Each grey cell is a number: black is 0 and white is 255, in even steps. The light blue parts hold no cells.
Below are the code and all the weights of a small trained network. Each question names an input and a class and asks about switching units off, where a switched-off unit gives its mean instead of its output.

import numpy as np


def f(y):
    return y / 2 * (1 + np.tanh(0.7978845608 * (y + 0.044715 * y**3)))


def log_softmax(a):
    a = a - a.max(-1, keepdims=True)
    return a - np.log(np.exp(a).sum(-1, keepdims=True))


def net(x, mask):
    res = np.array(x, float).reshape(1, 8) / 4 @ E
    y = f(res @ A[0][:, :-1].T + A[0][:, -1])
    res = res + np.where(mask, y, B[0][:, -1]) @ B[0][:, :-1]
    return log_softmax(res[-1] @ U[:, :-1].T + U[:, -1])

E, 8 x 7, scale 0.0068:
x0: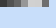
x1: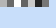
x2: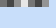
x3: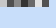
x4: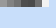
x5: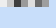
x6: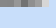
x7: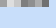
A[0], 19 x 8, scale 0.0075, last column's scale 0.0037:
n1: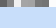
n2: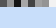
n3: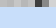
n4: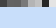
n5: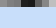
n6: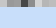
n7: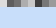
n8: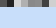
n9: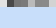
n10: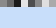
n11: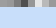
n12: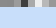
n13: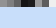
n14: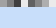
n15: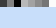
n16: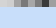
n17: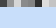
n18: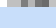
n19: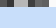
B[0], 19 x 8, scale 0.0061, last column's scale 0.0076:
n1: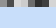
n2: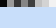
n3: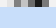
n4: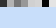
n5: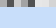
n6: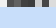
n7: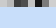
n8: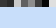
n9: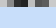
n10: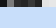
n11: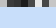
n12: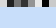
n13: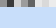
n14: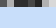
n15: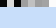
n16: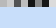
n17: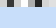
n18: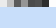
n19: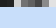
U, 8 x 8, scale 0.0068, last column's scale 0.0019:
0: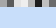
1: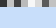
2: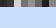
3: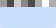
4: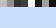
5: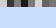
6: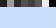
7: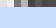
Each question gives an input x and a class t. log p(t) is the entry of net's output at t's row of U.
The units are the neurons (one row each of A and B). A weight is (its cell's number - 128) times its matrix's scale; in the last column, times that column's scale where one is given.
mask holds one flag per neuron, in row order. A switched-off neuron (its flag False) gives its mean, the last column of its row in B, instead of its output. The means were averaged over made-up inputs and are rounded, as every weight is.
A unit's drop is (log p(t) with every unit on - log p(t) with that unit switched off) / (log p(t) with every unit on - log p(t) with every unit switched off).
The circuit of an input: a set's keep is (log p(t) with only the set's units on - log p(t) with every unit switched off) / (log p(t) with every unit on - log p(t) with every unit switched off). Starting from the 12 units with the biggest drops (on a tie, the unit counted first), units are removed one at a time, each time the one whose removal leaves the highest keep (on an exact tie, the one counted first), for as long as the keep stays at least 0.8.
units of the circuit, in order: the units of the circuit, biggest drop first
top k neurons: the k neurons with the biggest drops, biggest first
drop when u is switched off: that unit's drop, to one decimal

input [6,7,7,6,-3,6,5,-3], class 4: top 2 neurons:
(n9, n7)
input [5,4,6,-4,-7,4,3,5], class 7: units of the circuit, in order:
(n3)
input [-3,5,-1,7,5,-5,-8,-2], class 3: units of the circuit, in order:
(n5, n13)
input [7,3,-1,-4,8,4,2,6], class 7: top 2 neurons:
(n3, n18)
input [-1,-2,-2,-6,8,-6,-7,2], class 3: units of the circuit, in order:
(n5, n17, n13)
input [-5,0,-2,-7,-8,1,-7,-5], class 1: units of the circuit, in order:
(n15, n18)
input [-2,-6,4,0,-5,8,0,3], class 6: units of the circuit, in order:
(n10, n14)
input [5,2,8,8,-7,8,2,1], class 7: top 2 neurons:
(n16, n18)
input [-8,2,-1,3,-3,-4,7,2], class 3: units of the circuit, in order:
(n5, n13)
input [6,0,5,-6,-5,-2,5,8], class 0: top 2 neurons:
(n17, n3)
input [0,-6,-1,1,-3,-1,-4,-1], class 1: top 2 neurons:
(n4, n15)
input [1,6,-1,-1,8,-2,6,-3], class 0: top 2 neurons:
(n17, n2)
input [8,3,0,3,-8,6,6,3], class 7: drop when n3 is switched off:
0.1
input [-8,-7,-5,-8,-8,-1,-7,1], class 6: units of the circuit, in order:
(n2)
